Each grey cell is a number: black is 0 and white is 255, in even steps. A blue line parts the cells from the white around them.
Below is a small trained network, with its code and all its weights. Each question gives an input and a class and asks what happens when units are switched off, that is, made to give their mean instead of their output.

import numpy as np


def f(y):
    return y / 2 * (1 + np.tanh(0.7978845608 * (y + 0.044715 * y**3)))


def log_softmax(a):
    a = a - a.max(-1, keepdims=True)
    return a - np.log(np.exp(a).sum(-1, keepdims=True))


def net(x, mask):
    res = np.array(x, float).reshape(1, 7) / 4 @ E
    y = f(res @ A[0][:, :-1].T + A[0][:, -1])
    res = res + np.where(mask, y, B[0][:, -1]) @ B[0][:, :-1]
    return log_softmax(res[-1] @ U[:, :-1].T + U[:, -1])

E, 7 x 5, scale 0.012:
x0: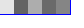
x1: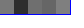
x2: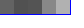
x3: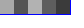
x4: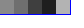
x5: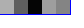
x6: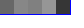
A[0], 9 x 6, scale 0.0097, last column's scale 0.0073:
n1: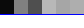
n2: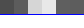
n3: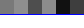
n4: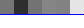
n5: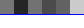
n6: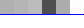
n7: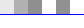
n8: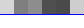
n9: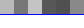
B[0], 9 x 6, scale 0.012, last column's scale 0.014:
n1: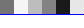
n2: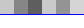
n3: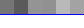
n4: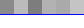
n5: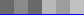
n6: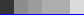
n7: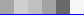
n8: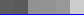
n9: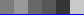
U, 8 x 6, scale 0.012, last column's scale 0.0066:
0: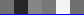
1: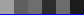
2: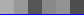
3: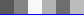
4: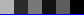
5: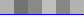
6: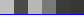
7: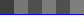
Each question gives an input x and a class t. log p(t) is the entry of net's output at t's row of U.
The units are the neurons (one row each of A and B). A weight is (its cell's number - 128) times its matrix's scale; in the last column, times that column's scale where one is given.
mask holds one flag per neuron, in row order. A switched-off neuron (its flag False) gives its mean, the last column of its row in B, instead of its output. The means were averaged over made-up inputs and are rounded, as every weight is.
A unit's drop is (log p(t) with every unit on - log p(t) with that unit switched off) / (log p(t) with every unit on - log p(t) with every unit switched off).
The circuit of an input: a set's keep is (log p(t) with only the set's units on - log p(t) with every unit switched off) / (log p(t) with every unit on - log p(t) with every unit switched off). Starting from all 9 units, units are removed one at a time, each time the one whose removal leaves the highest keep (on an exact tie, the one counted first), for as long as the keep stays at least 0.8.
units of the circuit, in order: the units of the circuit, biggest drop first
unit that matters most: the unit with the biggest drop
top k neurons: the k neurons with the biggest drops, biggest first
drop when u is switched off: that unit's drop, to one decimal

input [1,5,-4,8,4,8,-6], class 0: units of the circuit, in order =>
n1; n8
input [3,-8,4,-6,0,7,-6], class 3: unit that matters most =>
n7
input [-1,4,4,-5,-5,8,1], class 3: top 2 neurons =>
n1; n2
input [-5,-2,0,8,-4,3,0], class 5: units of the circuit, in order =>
n1; n6
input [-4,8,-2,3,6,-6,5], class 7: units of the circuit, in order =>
n7; n1
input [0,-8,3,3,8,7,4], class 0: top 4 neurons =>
n1; n7; n9; n2
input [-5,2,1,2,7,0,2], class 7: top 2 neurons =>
n7; n2
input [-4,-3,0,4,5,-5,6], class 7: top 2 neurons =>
n7; n1
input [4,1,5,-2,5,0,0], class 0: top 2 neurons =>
n1; n7
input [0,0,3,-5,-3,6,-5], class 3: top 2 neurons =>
n1; n2
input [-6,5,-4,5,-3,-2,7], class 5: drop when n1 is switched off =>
0.1
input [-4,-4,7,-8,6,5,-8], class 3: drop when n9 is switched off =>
0.2
